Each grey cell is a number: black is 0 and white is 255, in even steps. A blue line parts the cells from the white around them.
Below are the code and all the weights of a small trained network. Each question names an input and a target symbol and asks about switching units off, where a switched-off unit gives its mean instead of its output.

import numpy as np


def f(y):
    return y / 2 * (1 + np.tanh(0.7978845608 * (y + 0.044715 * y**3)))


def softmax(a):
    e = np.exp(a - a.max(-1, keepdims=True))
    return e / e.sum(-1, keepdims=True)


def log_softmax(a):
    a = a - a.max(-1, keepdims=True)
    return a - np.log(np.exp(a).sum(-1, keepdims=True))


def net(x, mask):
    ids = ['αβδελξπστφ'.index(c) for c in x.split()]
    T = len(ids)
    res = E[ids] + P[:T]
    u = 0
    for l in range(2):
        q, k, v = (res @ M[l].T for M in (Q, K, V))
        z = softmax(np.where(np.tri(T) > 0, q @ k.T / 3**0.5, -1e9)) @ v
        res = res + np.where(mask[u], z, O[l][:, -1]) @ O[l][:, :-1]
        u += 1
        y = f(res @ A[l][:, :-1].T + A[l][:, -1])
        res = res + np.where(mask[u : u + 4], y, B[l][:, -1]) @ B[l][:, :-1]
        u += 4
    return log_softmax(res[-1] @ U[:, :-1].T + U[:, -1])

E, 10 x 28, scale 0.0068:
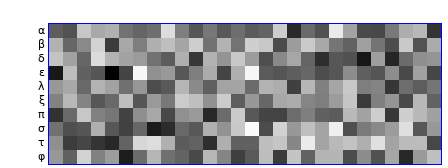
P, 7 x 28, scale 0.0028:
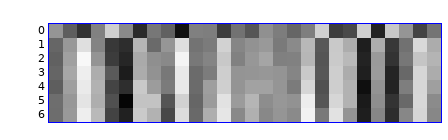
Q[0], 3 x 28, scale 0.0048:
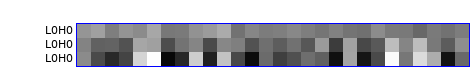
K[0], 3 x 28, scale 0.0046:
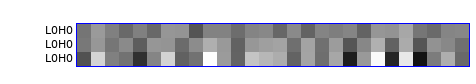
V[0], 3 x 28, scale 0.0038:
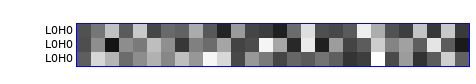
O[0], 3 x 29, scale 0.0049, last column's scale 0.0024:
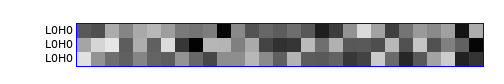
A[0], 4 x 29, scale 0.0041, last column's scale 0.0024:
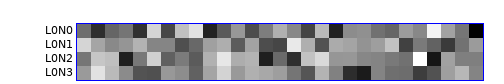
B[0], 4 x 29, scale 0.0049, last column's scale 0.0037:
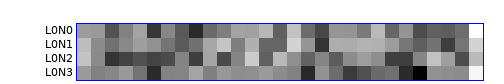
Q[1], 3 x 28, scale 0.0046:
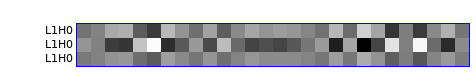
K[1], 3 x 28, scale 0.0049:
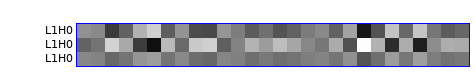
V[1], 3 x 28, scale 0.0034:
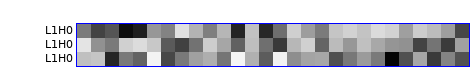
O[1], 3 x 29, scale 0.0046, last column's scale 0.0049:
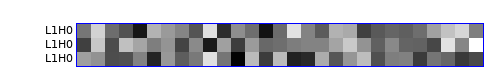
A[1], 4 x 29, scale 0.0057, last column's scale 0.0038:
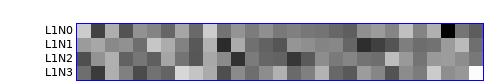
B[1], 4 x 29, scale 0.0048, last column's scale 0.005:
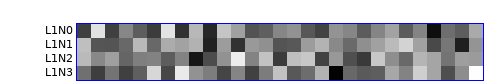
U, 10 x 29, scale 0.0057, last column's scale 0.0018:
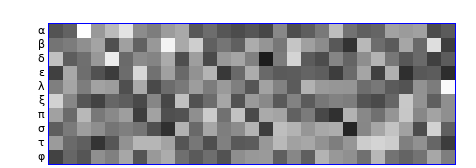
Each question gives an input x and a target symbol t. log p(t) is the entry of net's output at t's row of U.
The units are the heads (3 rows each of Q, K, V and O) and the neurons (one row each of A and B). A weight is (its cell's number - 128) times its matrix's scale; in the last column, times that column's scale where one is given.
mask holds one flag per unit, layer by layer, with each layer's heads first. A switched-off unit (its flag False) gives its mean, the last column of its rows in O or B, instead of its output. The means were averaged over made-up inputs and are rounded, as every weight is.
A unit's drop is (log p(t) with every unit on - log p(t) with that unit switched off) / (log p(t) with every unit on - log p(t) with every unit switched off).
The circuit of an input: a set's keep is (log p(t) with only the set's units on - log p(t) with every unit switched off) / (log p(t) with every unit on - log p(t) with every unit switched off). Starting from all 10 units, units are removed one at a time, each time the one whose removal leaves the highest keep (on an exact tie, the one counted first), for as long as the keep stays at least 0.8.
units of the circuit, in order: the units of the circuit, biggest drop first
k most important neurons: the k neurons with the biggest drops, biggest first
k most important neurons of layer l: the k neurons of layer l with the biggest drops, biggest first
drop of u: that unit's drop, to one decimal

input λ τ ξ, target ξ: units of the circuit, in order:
L0N2
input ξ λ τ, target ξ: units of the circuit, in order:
L1H0, L0H0
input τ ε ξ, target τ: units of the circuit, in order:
L1N1, L1H0
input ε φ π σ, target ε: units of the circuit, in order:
L1H0, L1N0
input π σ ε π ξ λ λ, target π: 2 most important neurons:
L0N2, L0N3
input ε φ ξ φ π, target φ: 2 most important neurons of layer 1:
L1N3, L1N2
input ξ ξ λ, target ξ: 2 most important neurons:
L0N0, L1N0
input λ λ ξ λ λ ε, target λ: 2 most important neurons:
L1N3, L0N1
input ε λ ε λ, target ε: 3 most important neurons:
L1N0, L0N0, L0N1
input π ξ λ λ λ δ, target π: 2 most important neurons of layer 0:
L0N3, L0N2
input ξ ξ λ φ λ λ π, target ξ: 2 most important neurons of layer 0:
L0N0, L0N2
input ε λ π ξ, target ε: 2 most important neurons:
L1N0, L0N1
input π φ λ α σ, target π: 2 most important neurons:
L0N0, L0N2
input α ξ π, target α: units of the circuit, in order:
L0H0
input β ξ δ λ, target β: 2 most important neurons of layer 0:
L0N0, L0N3
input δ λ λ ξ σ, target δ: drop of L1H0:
1.2
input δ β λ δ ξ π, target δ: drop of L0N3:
0.1
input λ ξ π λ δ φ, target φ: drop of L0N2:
0.0
